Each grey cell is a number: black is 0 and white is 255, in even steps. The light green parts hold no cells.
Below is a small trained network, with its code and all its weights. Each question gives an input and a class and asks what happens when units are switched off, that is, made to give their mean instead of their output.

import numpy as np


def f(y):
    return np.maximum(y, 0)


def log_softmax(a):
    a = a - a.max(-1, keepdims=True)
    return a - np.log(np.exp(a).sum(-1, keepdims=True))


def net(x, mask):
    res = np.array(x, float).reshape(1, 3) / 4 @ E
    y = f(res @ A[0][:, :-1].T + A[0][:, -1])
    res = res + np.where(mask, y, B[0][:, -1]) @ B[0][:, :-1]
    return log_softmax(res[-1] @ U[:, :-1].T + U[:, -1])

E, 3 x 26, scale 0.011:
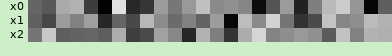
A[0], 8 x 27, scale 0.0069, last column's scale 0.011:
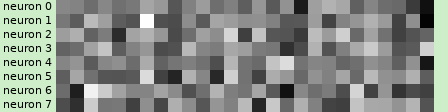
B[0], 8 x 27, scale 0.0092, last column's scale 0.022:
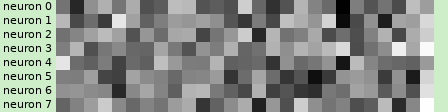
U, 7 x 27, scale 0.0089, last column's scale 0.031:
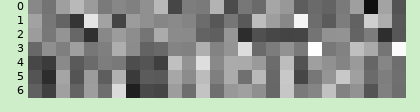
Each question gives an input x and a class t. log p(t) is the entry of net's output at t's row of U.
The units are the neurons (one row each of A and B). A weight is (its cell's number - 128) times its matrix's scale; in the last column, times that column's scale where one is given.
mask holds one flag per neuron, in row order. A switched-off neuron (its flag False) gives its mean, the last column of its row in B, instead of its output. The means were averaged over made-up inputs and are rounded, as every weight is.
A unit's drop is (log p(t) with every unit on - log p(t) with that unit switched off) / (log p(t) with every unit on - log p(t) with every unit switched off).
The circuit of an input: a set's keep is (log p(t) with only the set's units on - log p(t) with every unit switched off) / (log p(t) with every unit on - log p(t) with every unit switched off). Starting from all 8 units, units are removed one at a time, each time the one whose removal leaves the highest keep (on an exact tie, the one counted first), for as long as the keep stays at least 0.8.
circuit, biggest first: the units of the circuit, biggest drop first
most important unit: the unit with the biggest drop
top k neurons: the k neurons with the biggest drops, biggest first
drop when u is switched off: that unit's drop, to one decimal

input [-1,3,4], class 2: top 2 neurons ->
neuron 3; neuron 2
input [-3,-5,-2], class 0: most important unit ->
neuron 3
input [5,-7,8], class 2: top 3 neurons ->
neuron 5; neuron 7; neuron 4
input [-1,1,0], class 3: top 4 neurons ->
neuron 1; neuron 7; neuron 6; neuron 5
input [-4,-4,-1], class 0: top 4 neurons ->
neuron 1; neuron 3; neuron 6; neuron 5
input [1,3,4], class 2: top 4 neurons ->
neuron 5; neuron 2; neuron 3; neuron 4
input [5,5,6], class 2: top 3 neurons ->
neuron 5; neuron 2; neuron 4
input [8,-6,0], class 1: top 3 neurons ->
neuron 1; neuron 3; neuron 7
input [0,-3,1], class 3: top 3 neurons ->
neuron 7; neuron 1; neuron 4
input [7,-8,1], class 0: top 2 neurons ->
neuron 2; neuron 0
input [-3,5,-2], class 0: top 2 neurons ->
neuron 3; neuron 1
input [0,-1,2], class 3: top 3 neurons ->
neuron 1; neuron 6; neuron 7
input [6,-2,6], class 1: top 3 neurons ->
neuron 1; neuron 3; neuron 6
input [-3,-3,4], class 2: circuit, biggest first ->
neuron 3
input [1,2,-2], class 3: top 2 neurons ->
neuron 1; neuron 5
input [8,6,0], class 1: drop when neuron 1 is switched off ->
1.5
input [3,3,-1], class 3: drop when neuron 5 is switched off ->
-0.1
